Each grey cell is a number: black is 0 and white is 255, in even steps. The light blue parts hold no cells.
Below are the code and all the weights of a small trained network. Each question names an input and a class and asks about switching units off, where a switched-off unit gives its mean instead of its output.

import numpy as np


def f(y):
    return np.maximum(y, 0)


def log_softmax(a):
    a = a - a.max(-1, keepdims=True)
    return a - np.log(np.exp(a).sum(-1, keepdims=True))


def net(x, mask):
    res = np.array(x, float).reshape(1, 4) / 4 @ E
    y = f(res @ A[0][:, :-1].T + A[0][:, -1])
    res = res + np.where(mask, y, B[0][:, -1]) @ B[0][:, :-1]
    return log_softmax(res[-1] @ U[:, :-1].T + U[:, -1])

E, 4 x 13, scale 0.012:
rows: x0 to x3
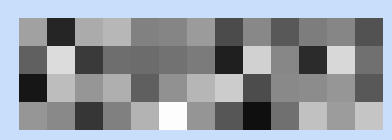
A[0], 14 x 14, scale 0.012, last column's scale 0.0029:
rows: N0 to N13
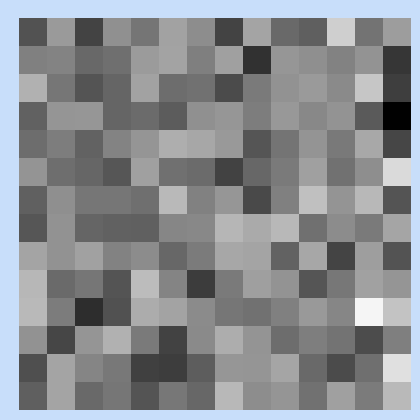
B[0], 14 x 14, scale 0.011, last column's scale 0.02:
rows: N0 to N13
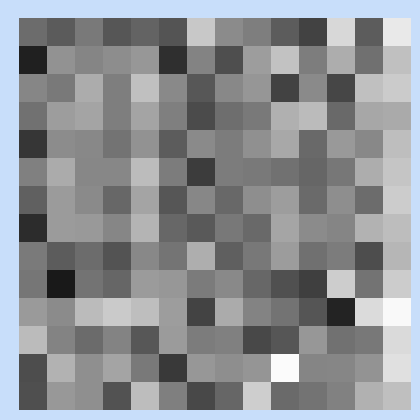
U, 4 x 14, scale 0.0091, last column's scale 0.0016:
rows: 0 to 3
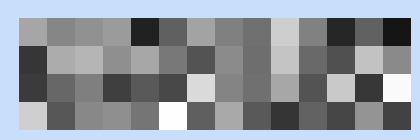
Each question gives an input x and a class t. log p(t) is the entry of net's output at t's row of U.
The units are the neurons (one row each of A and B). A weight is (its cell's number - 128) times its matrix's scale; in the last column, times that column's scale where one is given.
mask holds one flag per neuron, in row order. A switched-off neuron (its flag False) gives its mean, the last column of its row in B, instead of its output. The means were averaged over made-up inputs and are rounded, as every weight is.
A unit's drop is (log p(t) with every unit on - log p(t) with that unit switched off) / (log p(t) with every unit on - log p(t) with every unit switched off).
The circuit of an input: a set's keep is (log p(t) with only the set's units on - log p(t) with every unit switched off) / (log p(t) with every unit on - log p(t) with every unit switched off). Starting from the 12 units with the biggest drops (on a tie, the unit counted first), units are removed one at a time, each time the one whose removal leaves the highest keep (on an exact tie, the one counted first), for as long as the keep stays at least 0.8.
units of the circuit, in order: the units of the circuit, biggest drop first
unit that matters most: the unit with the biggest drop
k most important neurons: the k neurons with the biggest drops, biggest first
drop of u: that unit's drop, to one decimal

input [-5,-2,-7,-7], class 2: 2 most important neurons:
(N10; N9)
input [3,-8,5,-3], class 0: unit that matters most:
N0
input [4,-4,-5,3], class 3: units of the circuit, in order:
(N12; N7)
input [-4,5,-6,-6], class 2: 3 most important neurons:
(N10; N9; N0)
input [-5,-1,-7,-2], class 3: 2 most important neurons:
(N9; N1)
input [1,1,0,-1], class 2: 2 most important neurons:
(N10; N2)
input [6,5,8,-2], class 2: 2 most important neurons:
(N0; N10)
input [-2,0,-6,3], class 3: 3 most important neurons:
(N12; N9; N7)
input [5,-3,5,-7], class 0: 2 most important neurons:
(N11; N10)
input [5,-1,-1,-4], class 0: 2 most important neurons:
(N0; N10)
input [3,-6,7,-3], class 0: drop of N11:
0.2
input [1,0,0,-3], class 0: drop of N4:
0.1
